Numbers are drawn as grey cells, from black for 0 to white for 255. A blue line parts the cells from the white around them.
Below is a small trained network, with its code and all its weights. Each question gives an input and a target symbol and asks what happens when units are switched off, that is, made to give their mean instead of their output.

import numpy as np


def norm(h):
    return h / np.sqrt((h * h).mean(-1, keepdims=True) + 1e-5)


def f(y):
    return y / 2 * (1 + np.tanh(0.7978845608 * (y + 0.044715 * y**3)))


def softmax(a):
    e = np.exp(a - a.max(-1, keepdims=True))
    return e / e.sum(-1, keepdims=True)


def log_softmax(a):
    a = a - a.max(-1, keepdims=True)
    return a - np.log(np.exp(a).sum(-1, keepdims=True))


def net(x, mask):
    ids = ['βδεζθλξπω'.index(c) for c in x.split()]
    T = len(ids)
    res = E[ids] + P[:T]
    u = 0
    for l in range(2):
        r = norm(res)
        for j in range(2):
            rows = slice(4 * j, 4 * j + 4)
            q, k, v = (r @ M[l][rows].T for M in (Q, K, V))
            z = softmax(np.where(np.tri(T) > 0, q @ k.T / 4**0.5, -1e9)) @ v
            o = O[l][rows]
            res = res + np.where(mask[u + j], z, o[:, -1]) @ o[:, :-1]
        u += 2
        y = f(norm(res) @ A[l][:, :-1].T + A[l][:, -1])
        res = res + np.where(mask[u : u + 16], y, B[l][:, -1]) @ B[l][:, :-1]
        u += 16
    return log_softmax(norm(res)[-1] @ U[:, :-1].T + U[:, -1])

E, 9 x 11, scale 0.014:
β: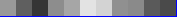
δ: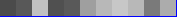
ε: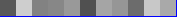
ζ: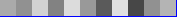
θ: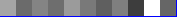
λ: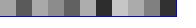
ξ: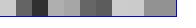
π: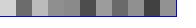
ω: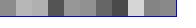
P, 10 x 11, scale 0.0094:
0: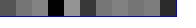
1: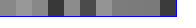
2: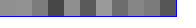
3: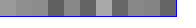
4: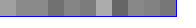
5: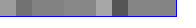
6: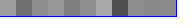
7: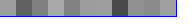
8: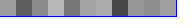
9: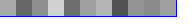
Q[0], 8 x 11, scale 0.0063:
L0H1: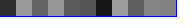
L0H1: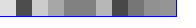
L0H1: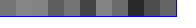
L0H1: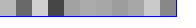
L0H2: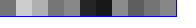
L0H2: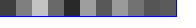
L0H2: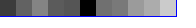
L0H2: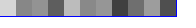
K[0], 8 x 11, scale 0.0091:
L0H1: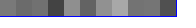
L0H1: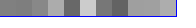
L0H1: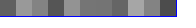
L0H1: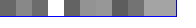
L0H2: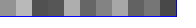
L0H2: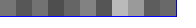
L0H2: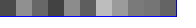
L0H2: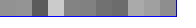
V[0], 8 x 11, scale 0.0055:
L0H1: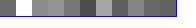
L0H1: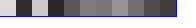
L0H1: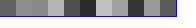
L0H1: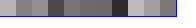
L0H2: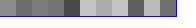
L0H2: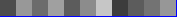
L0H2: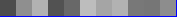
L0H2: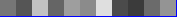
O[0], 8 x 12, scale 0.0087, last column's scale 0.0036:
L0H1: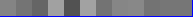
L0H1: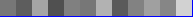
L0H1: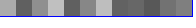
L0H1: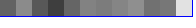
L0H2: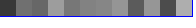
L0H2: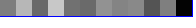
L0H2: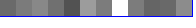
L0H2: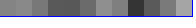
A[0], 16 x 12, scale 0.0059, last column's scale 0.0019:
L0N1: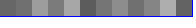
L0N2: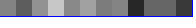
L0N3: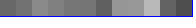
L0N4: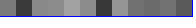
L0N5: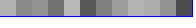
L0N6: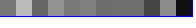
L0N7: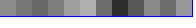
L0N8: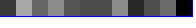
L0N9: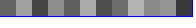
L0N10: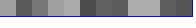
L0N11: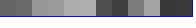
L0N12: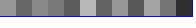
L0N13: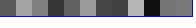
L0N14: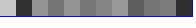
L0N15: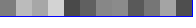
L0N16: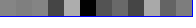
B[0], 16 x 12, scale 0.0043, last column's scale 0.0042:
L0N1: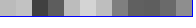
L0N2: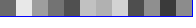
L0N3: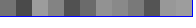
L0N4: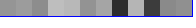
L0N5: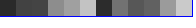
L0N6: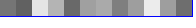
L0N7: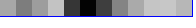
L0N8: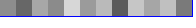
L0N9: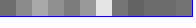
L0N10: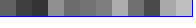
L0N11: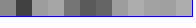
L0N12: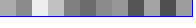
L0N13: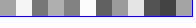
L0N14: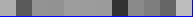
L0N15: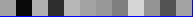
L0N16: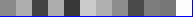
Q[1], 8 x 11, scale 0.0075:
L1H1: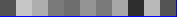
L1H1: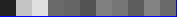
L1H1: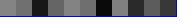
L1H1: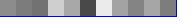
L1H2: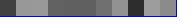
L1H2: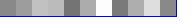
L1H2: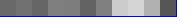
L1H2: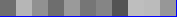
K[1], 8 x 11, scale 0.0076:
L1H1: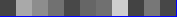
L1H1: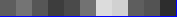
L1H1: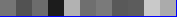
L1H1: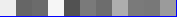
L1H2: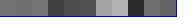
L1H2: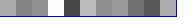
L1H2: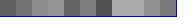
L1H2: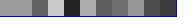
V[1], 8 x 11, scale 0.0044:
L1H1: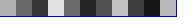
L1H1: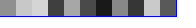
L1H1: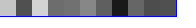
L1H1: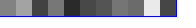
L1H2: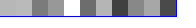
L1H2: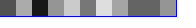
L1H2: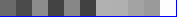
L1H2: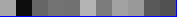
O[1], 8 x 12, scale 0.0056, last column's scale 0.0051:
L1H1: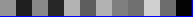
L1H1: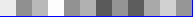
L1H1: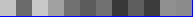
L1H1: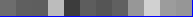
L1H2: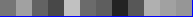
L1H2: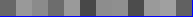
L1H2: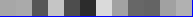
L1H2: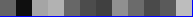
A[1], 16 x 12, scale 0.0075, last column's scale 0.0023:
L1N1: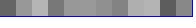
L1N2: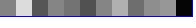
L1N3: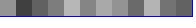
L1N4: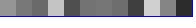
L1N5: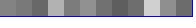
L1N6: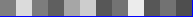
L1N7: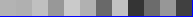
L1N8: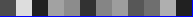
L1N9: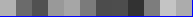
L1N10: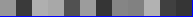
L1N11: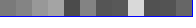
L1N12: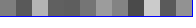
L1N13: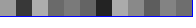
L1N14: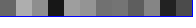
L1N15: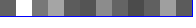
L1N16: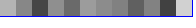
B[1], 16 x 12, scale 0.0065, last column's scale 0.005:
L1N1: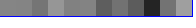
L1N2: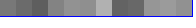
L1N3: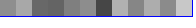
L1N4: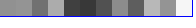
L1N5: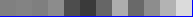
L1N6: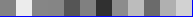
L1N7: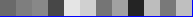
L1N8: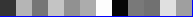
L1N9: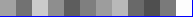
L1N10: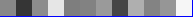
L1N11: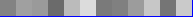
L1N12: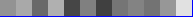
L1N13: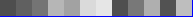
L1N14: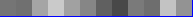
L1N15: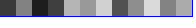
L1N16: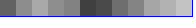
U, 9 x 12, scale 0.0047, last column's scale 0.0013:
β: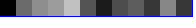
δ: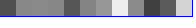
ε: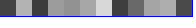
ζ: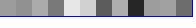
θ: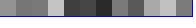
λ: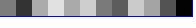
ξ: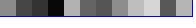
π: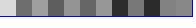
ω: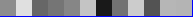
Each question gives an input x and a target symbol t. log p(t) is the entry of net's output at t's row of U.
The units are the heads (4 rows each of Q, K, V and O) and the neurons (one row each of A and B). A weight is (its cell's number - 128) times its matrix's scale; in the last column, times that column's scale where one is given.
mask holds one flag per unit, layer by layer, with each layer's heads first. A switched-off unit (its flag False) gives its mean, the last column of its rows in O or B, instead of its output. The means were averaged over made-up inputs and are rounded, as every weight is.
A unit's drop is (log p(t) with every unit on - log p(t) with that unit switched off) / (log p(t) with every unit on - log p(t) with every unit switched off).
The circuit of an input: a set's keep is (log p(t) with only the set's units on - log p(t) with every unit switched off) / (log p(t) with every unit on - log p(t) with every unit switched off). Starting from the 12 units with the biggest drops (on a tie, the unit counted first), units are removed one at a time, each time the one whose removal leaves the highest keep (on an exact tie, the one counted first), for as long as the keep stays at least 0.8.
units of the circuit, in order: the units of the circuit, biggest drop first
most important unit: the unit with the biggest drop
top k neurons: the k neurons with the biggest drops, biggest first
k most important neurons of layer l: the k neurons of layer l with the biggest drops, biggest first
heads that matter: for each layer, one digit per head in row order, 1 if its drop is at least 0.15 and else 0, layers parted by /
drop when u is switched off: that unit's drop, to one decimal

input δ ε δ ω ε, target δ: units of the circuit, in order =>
L0H1; L0N15; L1H2; L1H1
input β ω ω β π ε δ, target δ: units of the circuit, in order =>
L0H2; L1H1
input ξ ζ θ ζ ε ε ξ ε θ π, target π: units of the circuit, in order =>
L1H1
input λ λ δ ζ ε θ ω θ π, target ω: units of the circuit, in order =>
L0H1; L0N13; L1N6
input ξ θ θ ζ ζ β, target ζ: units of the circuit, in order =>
L0H1; L1H1; L1N7
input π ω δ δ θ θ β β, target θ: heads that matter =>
01 / 00
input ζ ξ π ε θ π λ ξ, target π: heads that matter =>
01 / 10
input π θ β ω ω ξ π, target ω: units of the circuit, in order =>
L0H1; L0N13
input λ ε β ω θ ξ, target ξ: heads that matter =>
00 / 10
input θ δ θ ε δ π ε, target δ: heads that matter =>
10 / 11
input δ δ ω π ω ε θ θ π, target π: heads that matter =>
00 / 00
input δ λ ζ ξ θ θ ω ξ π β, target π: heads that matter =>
01 / 10
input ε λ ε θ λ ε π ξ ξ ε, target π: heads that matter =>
11 / 10
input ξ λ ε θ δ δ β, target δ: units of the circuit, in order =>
L0H2
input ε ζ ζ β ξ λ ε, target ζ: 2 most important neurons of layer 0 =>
L0N15; L0N8
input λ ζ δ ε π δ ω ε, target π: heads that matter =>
10 / 10
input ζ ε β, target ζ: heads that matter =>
00 / 10
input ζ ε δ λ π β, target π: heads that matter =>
01 / 00
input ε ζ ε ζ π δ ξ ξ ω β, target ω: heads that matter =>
11 / 00
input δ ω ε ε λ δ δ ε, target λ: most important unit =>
L0N15
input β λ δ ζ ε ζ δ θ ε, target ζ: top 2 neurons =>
L0N15; L1N7
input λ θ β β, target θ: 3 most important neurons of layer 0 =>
L0N15; L0N13; L0N7
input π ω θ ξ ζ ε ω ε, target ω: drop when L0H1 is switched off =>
1.4
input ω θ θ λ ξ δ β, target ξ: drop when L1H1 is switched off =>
0.4
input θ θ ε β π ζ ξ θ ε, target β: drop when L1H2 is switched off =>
0.7
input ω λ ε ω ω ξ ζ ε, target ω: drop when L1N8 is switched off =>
0.0
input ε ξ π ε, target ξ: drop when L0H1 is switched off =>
0.9
